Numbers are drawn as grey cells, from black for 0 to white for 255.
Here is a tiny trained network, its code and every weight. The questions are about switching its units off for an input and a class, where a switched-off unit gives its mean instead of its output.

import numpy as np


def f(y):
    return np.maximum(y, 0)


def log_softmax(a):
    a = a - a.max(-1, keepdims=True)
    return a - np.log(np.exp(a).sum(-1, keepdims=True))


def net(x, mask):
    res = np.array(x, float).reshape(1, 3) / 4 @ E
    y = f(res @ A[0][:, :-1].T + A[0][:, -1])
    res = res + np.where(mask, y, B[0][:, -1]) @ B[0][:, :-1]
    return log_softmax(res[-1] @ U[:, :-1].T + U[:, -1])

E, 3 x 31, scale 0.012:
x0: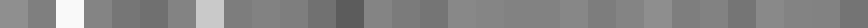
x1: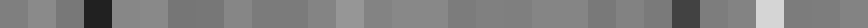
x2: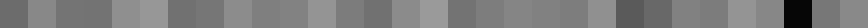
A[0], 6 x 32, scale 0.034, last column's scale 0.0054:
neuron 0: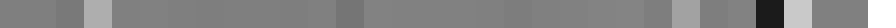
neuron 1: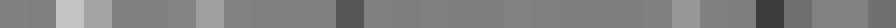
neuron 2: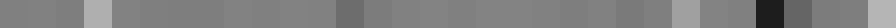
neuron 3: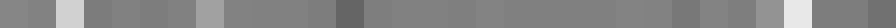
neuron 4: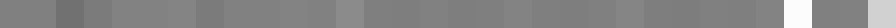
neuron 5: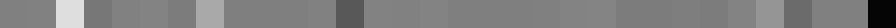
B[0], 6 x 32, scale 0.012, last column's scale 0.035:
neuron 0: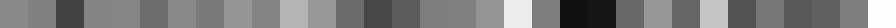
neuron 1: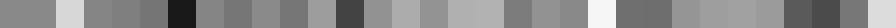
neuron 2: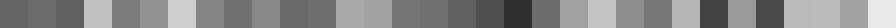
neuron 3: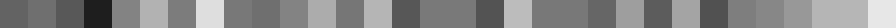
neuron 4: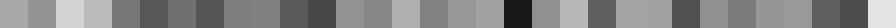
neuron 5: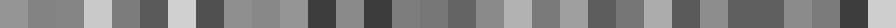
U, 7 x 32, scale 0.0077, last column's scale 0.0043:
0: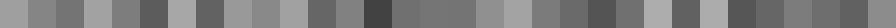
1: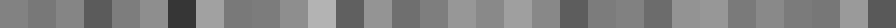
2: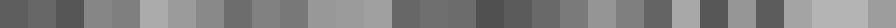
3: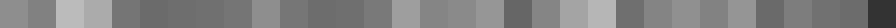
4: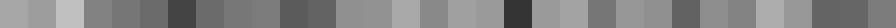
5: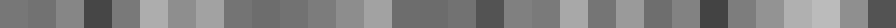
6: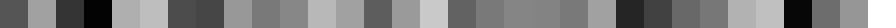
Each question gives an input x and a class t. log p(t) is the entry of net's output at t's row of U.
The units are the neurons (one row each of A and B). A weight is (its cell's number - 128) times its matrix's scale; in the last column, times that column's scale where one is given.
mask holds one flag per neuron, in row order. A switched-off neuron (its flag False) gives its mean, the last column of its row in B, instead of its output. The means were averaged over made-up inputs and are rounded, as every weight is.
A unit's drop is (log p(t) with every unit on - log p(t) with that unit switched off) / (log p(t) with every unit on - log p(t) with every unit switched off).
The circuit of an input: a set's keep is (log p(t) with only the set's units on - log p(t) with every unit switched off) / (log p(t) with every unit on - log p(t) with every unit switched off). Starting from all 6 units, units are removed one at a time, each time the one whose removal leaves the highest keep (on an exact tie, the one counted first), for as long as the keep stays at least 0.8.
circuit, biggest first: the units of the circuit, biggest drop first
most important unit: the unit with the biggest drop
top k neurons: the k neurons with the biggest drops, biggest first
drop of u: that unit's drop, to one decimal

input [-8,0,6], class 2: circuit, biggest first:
(neuron 0)
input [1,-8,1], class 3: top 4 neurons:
(neuron 1; neuron 2; neuron 3; neuron 5)
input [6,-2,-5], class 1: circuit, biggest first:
(neuron 3; neuron 1)
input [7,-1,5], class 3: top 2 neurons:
(neuron 1; neuron 0)
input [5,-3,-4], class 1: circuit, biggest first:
(neuron 3; neuron 1)
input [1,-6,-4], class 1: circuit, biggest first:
(neuron 1; neuron 3)
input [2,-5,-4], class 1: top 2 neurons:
(neuron 3; neuron 1)
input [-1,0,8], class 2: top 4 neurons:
(neuron 0; neuron 4; neuron 1; neuron 5)
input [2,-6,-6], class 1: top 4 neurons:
(neuron 3; neuron 1; neuron 0; neuron 5)
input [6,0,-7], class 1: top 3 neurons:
(neuron 3; neuron 2; neuron 1)
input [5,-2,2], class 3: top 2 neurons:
(neuron 1; neuron 0)
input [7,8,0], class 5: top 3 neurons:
(neuron 3; neuron 0; neuron 4)
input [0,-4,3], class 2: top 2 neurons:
(neuron 4; neuron 2)
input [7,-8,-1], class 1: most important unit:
neuron 1
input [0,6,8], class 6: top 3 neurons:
(neuron 4; neuron 2; neuron 0)
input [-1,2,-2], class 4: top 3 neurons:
(neuron 0; neuron 2; neuron 3)
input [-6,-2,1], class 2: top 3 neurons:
(neuron 5; neuron 4; neuron 0)
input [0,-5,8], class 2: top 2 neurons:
(neuron 2; neuron 4)
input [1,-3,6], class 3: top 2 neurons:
(neuron 3; neuron 1)
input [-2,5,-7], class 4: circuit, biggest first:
(neuron 4)
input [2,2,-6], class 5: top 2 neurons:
(neuron 3; neuron 1)
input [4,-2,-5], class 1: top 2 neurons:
(neuron 3; neuron 1)
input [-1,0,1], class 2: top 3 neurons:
(neuron 0; neuron 4; neuron 1)
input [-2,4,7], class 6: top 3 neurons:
(neuron 4; neuron 2; neuron 5)
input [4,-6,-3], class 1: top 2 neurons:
(neuron 1; neuron 3)
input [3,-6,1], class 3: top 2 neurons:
(neuron 1; neuron 2)
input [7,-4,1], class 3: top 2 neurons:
(neuron 1; neuron 5)
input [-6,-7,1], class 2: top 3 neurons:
(neuron 2; neuron 5; neuron 4)
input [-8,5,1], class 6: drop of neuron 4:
1.1
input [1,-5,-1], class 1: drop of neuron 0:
0.7
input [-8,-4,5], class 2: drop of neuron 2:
0.0
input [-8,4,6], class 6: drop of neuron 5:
0.2
